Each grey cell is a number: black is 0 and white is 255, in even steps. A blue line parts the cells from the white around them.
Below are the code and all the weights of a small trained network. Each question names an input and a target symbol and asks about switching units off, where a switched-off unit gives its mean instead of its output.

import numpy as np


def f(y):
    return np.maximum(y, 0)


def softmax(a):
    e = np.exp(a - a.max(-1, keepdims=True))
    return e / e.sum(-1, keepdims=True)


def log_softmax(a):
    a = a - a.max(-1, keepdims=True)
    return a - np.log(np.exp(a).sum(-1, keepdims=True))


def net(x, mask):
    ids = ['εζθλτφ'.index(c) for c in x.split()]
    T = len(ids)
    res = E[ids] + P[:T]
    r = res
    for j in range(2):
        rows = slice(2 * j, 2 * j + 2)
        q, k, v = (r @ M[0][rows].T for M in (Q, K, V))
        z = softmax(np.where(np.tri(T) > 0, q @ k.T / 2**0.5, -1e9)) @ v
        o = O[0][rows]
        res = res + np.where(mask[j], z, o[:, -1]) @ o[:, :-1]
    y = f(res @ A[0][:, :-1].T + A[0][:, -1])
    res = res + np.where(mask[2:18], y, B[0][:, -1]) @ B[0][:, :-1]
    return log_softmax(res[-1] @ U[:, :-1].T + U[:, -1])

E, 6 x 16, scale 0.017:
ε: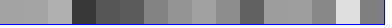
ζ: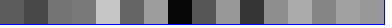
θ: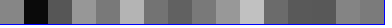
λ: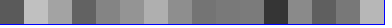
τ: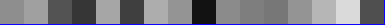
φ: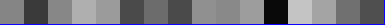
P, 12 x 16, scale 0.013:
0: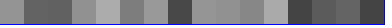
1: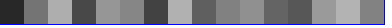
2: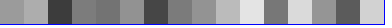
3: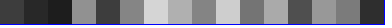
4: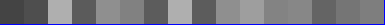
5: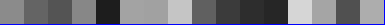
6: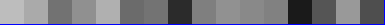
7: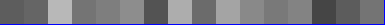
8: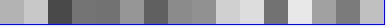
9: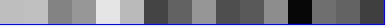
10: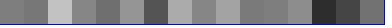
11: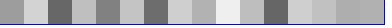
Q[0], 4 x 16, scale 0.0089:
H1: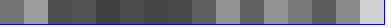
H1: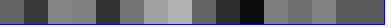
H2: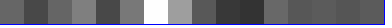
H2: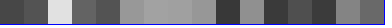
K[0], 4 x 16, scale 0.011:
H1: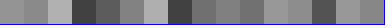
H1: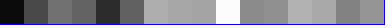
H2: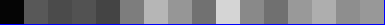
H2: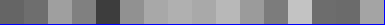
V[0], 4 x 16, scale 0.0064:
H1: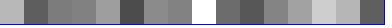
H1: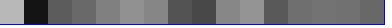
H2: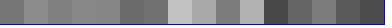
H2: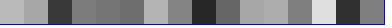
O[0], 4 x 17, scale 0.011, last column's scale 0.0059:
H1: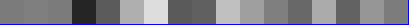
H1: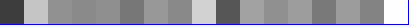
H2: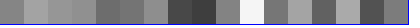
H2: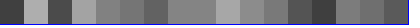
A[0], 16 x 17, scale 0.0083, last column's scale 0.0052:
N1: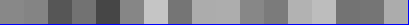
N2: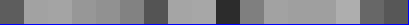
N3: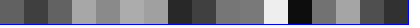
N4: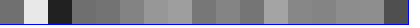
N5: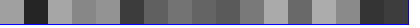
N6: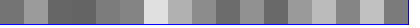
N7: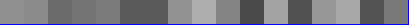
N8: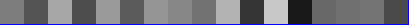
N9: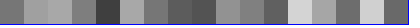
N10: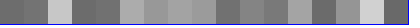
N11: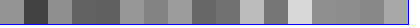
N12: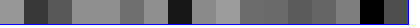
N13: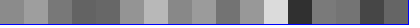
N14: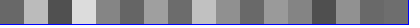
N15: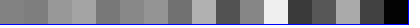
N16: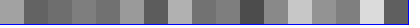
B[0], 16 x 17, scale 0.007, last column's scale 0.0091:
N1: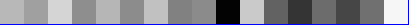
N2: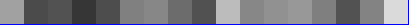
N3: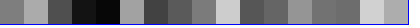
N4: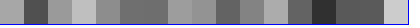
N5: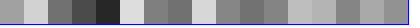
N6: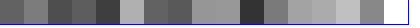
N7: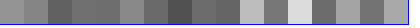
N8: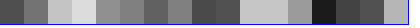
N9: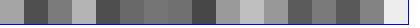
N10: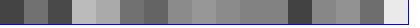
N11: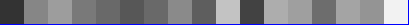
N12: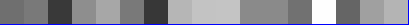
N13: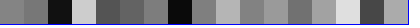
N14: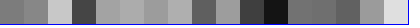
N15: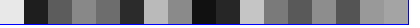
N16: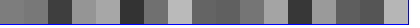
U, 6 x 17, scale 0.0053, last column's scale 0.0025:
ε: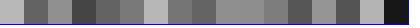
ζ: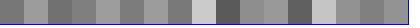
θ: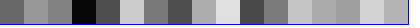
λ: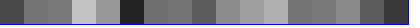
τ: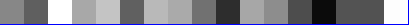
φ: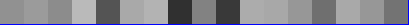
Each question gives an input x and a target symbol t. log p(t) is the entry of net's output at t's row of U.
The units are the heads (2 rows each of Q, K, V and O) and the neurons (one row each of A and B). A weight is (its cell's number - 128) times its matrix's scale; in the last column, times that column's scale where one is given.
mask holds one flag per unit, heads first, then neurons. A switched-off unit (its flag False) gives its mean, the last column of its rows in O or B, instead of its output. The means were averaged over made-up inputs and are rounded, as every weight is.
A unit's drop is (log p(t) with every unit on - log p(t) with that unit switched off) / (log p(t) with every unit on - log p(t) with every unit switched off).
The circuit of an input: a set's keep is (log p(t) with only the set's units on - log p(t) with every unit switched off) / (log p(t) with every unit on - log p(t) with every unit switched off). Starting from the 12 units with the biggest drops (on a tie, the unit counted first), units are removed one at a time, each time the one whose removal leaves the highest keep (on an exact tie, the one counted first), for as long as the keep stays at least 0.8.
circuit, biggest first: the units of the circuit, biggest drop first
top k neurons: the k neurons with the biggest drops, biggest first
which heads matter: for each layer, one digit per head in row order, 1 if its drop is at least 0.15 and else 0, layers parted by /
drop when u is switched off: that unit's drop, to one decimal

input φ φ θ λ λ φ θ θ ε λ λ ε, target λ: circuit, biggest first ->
[H1, N16]
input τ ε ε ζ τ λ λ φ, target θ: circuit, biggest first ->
[N1, N5]
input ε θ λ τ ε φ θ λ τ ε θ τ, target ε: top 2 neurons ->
[N1, N6]
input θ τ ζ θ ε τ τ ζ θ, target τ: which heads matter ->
01
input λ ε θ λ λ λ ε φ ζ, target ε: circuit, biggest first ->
[H1, N1]
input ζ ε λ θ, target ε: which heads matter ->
10
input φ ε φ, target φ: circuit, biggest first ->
[N1, H1, N6, H2]
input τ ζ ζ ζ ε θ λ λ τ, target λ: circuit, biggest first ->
[H1]
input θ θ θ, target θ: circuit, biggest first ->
[H1, N2, N14, N8]
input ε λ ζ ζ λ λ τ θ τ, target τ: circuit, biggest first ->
[N4, N1]
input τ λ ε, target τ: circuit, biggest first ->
[N4, H2, N14]
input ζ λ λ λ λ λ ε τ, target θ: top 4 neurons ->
[N5, N1, N4, N9]
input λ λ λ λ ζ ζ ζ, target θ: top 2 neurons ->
[N3, N1]
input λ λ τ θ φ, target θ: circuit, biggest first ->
[N5, N1]
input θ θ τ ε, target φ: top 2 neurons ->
[N1, N13]
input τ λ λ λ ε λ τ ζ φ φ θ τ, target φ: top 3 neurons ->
[N6, N1, N4]
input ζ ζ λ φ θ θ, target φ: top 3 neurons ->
[N1, N6, N14]
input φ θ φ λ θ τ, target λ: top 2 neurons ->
[N16, N14]
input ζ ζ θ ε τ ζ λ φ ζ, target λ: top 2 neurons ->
[N16, N1]
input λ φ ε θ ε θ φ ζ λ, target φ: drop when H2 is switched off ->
0.1
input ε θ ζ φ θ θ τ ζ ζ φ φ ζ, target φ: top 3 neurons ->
[N1, N6, N9]
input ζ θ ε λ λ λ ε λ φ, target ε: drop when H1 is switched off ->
0.9
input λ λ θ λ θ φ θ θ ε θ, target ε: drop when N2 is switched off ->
0.2
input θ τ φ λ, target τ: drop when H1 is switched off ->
0.4
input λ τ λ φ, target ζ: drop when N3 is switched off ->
0.0
